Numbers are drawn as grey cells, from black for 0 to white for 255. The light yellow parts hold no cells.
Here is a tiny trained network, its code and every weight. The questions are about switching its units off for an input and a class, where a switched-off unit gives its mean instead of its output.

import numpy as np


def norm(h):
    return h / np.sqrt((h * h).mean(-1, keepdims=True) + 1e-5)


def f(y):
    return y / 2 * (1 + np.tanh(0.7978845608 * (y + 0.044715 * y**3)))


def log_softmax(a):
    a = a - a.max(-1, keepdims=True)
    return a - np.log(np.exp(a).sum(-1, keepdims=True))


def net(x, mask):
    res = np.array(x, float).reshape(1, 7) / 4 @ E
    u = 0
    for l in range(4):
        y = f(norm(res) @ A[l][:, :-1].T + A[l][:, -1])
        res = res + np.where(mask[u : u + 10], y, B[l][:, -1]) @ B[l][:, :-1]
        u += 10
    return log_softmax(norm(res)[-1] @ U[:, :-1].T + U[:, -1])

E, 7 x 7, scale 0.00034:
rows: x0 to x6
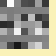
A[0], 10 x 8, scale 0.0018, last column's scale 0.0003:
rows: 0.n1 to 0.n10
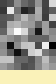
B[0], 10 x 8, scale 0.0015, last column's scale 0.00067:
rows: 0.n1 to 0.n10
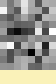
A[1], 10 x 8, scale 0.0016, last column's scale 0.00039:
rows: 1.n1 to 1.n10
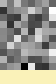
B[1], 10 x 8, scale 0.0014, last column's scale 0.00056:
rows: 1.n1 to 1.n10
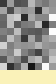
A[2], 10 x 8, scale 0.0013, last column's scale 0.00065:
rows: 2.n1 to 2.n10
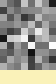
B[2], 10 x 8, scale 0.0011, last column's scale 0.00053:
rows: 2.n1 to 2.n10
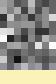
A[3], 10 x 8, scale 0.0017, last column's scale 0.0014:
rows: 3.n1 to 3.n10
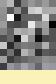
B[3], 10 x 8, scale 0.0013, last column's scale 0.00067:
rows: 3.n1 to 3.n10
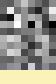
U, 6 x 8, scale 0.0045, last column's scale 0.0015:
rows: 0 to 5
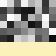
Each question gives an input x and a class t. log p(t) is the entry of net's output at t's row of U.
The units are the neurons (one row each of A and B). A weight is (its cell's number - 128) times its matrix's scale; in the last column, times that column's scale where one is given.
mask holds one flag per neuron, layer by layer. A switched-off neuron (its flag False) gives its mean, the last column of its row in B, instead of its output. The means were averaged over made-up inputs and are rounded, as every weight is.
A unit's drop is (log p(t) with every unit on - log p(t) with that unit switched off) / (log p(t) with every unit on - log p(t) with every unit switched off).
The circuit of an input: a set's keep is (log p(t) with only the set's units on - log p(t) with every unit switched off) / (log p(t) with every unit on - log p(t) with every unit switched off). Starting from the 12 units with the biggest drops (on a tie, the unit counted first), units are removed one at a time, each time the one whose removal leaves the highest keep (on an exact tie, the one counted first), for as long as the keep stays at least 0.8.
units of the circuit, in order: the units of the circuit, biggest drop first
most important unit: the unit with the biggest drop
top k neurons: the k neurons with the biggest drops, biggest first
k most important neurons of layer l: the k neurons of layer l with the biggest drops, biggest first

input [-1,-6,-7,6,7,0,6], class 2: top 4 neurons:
(1.n6 0.n5 1.n10 3.n3)
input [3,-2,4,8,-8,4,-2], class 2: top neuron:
(3.n6)
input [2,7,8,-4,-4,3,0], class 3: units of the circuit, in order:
(1.n10 0.n7)
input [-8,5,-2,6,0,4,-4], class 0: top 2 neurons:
(0.n7 3.n3)
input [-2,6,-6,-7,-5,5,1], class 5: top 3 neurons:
(3.n3 1.n10 1.n3)
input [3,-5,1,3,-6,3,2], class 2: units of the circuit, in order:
(3.n6 0.n5)
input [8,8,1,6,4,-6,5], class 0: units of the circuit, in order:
(0.n2 0.n1)
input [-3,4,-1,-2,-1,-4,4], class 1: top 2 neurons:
(0.n8 0.n2)
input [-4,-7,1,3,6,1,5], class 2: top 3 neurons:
(1.n6 0.n5 0.n2)
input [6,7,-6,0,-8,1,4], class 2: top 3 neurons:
(3.n6 0.n7 0.n5)
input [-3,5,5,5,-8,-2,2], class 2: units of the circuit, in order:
(3.n6 3.n8 0.n5)
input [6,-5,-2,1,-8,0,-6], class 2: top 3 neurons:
(0.n7 3.n6 0.n8)
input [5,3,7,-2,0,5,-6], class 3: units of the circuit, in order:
(1.n10 0.n7)
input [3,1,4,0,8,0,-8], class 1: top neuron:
(0.n5)
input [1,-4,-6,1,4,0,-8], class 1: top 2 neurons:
(0.n5 1.n10)
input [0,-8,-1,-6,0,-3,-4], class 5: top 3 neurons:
(0.n8 3.n3 0.n9)
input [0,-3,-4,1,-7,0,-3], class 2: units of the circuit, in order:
(0.n8 3.n6 3.n8)
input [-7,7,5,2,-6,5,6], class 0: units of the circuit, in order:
(0.n7 3.n4)
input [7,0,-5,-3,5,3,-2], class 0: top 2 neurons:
(0.n2 1.n10)
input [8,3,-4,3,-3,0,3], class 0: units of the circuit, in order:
(0.n2)
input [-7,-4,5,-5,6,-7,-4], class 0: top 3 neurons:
(0.n7 1.n3 0.n5)
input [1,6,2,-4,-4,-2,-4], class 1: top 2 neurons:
(0.n5 0.n1)
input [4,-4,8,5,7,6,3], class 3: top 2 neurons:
(1.n10 0.n7)
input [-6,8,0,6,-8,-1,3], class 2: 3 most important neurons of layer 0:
(0.n2 0.n5 0.n3)
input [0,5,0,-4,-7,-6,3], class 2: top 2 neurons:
(0.n5 3.n6)
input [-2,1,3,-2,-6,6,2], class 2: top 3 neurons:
(0.n5 3.n6 1.n6)
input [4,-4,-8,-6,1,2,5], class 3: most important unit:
2.n6
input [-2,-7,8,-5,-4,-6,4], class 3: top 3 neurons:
(1.n10 0.n5 1.n6)
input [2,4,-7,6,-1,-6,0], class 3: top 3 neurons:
(2.n6 3.n3 0.n9)
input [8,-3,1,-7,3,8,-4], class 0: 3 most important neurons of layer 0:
(0.n2 0.n3 0.n8)
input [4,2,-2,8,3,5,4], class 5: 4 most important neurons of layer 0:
(0.n5 0.n7 0.n1 0.n2)
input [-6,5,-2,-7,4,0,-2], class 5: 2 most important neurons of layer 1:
(1.n1 1.n7)
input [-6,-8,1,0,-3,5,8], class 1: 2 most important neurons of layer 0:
(0.n8 0.n2)
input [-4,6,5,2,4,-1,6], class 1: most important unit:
0.n8
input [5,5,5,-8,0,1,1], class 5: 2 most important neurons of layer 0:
(0.n7 0.n9)
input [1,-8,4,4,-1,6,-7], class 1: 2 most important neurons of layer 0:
(0.n5 0.n7)
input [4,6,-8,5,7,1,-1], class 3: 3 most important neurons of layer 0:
(0.n7 0.n2 0.n3)
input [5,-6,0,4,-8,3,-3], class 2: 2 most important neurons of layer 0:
(0.n7 0.n8)
